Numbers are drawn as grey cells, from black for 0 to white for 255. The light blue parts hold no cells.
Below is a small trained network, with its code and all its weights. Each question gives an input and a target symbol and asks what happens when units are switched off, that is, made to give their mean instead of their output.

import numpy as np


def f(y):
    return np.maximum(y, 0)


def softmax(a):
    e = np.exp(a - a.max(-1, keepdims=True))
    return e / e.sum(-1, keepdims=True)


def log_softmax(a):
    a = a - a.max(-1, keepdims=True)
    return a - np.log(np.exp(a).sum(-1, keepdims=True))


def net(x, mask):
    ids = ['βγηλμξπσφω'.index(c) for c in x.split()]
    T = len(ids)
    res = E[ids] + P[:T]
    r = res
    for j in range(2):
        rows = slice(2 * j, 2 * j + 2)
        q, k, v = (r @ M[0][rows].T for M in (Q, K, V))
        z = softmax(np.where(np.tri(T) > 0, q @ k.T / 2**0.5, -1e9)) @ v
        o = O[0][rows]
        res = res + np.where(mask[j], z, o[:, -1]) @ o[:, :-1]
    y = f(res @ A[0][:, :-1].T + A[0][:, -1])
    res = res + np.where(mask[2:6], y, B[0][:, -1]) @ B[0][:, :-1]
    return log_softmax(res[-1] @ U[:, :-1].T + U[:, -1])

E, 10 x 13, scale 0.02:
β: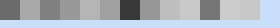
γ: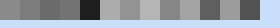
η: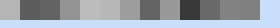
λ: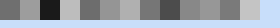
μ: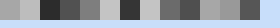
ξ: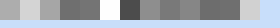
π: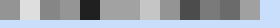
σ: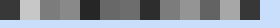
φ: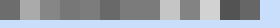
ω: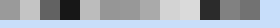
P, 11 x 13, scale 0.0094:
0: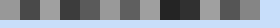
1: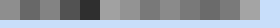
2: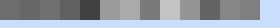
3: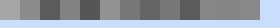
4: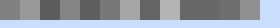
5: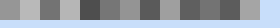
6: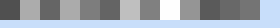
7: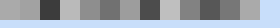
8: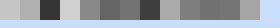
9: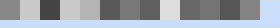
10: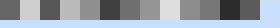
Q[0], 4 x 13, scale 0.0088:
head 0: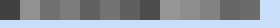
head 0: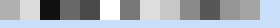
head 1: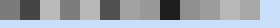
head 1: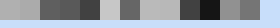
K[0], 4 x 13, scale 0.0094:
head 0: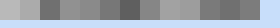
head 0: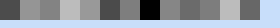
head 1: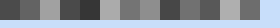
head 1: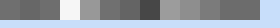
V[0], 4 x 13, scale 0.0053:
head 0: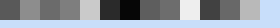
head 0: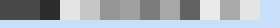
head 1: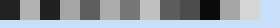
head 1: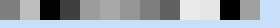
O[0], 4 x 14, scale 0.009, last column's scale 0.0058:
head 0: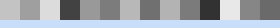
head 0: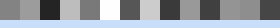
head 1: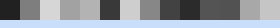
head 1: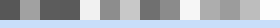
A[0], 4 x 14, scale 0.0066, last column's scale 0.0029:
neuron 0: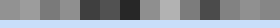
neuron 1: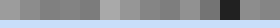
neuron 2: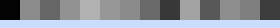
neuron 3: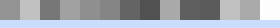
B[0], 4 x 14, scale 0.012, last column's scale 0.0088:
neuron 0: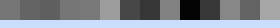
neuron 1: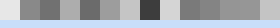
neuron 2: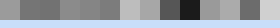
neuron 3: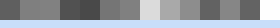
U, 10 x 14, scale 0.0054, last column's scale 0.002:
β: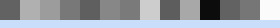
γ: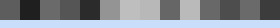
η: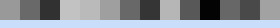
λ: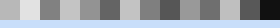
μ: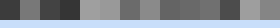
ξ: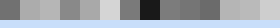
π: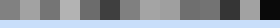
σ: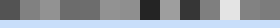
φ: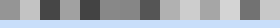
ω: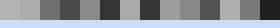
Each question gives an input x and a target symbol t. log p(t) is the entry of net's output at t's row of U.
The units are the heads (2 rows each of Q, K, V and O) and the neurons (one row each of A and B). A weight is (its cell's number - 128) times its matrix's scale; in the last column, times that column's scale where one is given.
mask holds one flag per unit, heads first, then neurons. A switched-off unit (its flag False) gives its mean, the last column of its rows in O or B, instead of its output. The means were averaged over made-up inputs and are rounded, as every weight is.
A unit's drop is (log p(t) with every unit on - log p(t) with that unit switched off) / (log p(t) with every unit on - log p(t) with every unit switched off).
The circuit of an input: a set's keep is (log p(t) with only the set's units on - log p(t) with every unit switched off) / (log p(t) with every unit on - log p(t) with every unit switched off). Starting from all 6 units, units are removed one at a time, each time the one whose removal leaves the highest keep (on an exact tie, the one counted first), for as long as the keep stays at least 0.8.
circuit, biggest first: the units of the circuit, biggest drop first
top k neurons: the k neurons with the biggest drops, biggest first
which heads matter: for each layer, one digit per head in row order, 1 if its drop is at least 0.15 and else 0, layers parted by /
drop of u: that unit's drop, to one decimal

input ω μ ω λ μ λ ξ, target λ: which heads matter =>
11
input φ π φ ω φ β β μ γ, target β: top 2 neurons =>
[neuron 3; neuron 1]
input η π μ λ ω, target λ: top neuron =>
[neuron 2]
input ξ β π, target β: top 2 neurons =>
[neuron 3; neuron 2]
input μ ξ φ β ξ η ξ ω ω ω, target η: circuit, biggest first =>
[head 1; head 0; neuron 0]
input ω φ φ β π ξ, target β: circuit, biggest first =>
[neuron 3; head 0]
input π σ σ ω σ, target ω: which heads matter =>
10
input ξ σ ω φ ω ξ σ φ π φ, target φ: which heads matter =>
01
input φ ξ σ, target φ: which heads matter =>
01
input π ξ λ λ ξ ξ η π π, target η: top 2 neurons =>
[neuron 0; neuron 1]
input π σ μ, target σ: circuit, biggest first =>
[head 0; head 1]
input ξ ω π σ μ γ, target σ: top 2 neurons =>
[neuron 0; neuron 3]
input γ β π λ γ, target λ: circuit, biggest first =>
[head 1; neuron 2; head 0]
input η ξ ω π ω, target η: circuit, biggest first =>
[head 1; head 0; neuron 0; neuron 1]
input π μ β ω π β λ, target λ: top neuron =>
[neuron 2]
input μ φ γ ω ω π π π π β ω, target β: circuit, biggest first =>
[head 0; neuron 3]
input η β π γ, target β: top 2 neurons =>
[neuron 1; neuron 2]
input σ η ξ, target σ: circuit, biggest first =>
[head 1; head 0]
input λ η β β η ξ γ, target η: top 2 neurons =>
[neuron 0; neuron 3]
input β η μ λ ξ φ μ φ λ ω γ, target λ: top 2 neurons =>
[neuron 2; neuron 3]
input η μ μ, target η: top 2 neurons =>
[neuron 0; neuron 3]
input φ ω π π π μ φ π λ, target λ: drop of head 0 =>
0.4
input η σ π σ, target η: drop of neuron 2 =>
0.1
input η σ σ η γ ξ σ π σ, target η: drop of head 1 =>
1.0
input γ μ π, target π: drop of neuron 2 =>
0.0
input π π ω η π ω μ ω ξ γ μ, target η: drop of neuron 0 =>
0.2
